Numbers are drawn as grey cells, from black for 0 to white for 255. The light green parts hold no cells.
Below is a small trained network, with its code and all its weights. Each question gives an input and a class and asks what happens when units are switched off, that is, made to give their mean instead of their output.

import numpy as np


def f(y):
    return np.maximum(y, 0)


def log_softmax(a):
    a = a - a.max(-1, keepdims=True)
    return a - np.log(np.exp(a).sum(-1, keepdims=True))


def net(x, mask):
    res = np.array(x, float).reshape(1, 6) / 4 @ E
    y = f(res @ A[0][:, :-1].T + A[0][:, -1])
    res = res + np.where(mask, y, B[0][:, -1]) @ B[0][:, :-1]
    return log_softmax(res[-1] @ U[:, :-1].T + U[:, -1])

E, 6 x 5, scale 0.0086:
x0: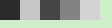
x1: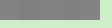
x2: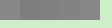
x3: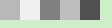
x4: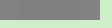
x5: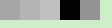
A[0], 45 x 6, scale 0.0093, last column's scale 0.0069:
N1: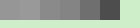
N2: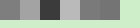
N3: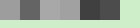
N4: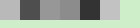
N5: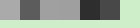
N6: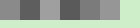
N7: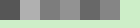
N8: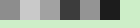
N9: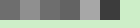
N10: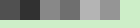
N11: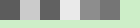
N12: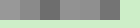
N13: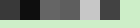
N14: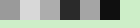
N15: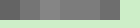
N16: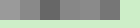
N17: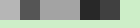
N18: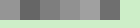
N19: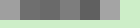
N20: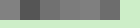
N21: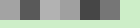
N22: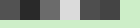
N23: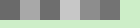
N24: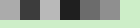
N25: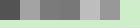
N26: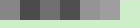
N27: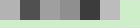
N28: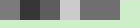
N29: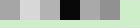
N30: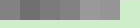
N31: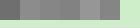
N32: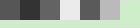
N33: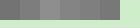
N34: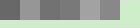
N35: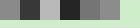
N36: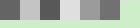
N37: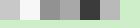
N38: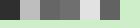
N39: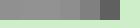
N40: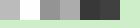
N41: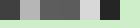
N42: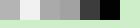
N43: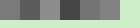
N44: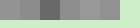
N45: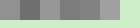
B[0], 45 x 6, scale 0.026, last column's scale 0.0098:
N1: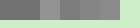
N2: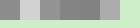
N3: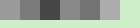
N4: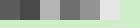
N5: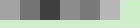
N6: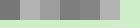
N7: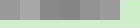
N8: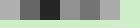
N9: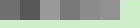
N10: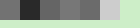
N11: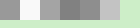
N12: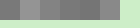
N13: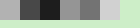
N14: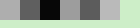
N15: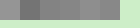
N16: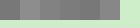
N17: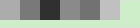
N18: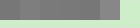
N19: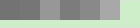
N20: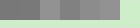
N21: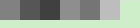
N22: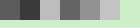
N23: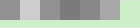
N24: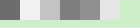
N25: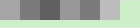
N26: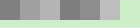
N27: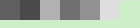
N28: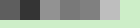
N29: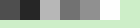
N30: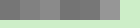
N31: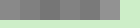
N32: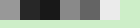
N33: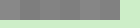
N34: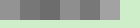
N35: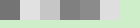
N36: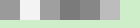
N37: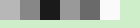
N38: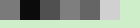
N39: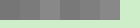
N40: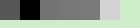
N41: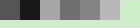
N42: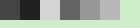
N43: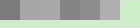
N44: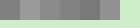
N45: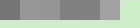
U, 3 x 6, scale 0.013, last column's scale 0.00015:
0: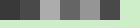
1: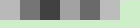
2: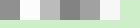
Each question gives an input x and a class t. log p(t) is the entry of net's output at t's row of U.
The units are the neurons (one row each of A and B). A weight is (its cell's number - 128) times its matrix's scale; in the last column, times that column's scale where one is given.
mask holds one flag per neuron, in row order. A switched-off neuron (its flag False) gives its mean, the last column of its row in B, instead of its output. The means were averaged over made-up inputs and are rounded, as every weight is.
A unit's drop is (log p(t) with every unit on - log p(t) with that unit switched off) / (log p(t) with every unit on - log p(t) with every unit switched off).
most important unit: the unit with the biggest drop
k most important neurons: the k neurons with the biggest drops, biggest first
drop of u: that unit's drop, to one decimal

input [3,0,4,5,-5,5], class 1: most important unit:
N37
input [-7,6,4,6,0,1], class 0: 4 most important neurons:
(N42 N4 N27 N40)
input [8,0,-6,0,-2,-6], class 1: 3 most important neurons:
(N38 N32 N24)
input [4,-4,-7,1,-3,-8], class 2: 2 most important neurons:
(N11 N36)
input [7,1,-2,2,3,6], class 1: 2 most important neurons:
(N14 N8)
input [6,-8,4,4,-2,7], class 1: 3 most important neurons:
(N14 N8 N37)
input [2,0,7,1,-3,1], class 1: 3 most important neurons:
(N24 N35 N4)
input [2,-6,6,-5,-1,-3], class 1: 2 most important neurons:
(N13 N29)
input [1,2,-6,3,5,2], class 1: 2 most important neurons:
(N37 N4)
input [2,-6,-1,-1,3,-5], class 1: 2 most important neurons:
(N32 N29)
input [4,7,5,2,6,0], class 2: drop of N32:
0.2
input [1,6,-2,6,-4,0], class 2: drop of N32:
0.3
